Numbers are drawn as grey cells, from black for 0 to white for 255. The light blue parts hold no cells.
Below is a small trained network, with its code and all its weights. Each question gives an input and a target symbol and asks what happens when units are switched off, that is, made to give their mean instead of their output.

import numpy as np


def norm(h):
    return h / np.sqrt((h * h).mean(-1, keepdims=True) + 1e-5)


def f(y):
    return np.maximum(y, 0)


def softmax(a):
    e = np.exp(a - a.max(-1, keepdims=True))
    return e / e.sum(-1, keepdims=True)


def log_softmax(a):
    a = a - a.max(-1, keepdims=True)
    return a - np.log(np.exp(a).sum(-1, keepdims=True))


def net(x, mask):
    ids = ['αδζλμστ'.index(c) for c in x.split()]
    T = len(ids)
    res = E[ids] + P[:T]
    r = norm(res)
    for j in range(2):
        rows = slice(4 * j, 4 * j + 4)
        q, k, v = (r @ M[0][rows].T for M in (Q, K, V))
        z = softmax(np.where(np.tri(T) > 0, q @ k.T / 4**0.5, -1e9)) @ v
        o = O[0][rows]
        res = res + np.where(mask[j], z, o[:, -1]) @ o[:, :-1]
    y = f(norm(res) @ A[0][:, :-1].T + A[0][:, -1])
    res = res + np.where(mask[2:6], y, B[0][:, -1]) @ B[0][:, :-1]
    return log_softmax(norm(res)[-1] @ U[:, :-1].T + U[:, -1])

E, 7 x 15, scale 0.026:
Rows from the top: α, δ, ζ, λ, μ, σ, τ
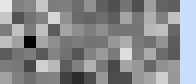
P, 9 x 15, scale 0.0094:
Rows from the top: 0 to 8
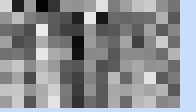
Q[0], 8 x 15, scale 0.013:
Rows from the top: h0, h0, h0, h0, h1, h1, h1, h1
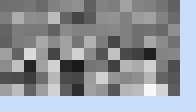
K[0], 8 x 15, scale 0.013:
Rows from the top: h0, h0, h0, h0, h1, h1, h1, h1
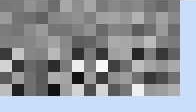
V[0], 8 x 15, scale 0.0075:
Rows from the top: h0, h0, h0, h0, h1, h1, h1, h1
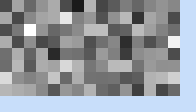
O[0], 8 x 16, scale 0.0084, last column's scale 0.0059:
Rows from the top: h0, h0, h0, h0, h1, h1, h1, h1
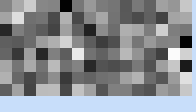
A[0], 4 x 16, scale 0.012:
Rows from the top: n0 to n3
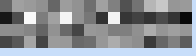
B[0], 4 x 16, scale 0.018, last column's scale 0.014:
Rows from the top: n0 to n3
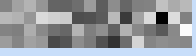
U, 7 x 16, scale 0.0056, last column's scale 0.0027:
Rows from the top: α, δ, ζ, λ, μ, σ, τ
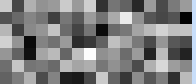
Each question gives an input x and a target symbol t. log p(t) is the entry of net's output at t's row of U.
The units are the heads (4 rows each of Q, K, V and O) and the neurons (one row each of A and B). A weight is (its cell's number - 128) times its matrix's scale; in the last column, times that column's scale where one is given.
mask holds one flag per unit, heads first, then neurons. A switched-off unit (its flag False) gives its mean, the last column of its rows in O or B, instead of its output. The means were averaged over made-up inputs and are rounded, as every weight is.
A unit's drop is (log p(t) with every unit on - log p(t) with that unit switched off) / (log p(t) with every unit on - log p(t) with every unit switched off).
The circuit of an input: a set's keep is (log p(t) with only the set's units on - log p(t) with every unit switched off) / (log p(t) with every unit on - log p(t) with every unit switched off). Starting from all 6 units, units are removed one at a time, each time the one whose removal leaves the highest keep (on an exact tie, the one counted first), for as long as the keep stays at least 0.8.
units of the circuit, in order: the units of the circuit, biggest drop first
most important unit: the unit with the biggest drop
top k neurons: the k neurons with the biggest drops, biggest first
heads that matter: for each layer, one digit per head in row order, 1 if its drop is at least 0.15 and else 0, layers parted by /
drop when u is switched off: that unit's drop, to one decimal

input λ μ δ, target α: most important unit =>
h0
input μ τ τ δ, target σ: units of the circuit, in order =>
[h1 h0]
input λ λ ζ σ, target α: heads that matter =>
11
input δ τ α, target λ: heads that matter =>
01
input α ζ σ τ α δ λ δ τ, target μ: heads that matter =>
01
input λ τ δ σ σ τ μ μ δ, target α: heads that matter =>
10
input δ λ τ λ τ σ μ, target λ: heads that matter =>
11
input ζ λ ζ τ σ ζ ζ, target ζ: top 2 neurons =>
[n2 n0]
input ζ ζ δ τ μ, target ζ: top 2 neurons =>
[n3 n2]
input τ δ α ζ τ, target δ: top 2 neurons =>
[n2 n0]
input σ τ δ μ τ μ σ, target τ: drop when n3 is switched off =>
0.0
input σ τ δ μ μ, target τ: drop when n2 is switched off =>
-0.1
